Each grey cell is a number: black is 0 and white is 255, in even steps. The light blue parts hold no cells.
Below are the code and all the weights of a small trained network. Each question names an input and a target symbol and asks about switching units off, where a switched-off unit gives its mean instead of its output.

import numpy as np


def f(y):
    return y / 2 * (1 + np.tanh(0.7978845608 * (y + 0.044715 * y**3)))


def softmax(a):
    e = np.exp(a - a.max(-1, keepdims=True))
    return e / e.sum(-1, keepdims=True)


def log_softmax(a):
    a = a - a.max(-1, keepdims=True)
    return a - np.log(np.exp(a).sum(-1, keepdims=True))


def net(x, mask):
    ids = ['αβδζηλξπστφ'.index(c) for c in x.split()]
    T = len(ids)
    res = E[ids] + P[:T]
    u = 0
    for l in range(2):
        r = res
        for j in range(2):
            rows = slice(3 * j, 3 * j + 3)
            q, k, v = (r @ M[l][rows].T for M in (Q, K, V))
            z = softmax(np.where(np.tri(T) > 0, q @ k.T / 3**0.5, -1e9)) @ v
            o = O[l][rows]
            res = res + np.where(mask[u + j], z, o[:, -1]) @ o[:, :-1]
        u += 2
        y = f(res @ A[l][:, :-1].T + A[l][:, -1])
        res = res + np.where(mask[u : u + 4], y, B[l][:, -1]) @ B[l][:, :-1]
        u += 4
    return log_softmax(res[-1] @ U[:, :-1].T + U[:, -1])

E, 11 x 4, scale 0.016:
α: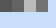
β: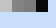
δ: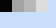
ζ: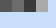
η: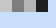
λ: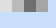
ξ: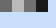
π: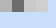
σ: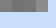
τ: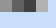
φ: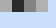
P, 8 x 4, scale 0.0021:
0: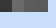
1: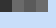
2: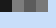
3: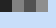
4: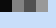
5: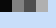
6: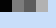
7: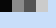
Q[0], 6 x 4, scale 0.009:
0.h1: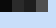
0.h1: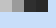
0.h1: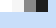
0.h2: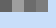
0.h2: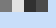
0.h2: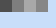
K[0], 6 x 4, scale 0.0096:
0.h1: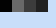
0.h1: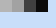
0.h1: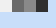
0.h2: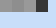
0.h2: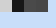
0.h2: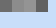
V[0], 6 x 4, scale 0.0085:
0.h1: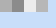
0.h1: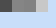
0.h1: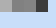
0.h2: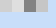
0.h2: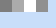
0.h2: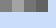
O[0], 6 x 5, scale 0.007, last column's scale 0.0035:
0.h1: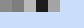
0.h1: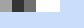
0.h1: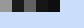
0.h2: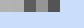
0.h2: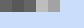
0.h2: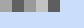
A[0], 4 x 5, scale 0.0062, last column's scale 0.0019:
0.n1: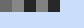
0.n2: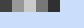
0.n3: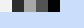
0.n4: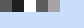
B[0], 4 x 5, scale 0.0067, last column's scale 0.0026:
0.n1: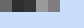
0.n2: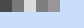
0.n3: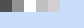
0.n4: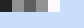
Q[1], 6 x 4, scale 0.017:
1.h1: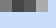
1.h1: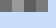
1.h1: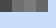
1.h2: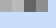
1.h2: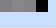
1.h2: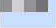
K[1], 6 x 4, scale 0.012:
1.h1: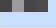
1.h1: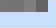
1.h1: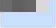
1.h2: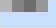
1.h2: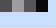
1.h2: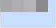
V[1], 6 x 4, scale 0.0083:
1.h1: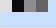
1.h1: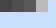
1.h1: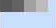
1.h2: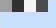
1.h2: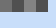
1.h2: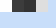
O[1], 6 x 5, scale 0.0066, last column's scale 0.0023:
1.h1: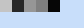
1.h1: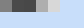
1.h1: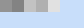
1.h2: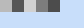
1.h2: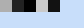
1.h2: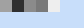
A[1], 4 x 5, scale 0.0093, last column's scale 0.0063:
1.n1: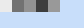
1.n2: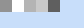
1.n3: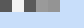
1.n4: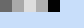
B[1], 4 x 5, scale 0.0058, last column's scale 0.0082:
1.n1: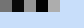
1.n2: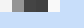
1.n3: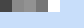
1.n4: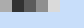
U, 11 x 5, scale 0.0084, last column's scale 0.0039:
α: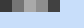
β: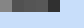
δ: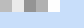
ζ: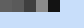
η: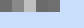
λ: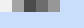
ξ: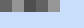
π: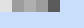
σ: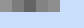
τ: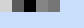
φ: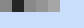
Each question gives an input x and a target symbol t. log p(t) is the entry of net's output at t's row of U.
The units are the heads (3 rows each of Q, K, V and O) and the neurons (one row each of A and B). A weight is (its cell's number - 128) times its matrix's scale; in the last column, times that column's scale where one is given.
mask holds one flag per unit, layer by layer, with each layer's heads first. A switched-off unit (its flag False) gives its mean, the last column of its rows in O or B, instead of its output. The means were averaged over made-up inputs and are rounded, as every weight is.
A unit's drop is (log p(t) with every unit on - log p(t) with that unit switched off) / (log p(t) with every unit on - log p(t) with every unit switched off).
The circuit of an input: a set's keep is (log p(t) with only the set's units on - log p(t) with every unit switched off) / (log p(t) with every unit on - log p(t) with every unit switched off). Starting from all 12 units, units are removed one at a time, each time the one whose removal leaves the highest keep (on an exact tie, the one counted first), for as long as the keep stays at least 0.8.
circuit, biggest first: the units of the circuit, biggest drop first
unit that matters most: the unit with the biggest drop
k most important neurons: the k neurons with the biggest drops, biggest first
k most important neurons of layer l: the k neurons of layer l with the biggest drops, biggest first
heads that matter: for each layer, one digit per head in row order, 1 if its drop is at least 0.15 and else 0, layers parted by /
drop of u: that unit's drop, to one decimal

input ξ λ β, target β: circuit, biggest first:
0.h1, 1.n1
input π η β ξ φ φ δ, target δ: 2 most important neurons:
1.n2, 1.n1
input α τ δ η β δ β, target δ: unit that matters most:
1.h1
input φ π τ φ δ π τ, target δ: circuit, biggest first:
0.h1, 1.h2
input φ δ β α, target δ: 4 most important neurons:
1.n2, 1.n1, 0.n2, 0.n1
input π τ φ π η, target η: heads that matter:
10 / 00
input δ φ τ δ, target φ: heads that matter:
11 / 01
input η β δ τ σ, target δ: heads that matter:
10 / 01
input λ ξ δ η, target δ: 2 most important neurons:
1.n1, 0.n3
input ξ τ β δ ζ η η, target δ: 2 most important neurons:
0.n3, 1.n1
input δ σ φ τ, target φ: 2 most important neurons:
1.n2, 0.n4
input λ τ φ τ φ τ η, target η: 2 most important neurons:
0.n3, 1.n1
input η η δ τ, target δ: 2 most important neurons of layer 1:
1.n1, 1.n4
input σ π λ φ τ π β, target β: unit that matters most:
1.n1
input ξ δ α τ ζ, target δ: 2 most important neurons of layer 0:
0.n2, 0.n4
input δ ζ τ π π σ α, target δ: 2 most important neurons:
1.n2, 1.n1
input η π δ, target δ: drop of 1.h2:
0.3
